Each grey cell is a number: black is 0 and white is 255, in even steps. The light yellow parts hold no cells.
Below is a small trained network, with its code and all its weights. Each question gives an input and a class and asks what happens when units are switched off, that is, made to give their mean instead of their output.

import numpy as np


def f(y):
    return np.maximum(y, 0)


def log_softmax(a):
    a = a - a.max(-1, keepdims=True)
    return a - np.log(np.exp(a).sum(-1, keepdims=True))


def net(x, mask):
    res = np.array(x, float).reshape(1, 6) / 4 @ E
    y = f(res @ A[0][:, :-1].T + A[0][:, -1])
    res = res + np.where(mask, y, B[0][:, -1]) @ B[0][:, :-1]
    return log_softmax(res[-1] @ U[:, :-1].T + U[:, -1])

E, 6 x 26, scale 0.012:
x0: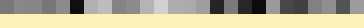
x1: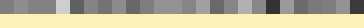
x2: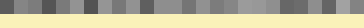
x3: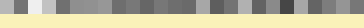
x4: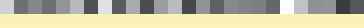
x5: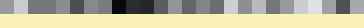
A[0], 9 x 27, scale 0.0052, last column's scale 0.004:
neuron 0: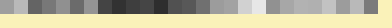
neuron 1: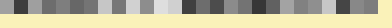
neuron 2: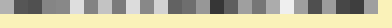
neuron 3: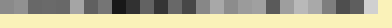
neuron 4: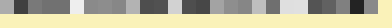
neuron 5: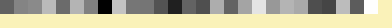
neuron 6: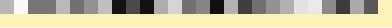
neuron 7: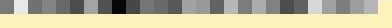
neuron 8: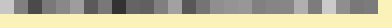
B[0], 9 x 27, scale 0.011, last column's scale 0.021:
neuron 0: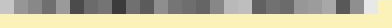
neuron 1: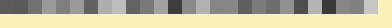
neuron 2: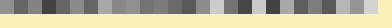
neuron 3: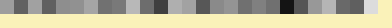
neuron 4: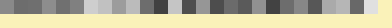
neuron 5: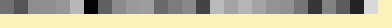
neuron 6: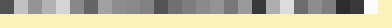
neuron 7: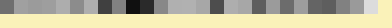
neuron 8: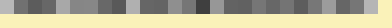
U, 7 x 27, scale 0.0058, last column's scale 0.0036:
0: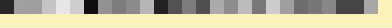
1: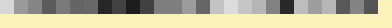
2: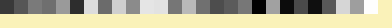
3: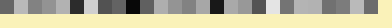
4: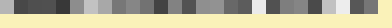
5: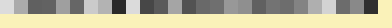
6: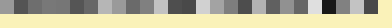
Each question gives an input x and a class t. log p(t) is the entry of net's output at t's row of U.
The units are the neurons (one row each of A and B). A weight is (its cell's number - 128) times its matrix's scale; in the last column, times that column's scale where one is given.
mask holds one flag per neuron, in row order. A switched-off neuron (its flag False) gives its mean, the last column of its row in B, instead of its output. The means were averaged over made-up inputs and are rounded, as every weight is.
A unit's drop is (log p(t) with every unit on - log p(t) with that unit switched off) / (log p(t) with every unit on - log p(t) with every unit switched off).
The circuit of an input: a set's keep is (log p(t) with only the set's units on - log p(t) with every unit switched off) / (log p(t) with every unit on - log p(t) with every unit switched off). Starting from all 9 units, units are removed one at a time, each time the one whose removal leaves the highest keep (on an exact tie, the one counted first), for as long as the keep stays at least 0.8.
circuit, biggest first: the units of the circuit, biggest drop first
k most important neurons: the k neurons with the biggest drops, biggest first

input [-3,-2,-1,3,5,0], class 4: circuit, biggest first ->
[neuron 2; neuron 4]
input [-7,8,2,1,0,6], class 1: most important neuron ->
[neuron 0]
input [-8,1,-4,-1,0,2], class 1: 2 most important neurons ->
[neuron 5; neuron 0]
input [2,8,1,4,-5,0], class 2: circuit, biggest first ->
[neuron 0; neuron 6]
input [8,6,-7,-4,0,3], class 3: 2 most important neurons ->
[neuron 5; neuron 7]
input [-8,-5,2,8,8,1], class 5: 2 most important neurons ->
[neuron 0; neuron 3]
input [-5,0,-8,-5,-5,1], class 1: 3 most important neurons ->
[neuron 6; neuron 0; neuron 1]
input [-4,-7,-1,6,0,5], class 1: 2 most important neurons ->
[neuron 0; neuron 7]
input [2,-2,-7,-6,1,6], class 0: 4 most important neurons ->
[neuron 6; neuron 4; neuron 3; neuron 8]
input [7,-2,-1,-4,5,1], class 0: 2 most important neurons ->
[neuron 6; neuron 4]
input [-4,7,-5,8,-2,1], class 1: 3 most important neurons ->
[neuron 6; neuron 0; neuron 1]
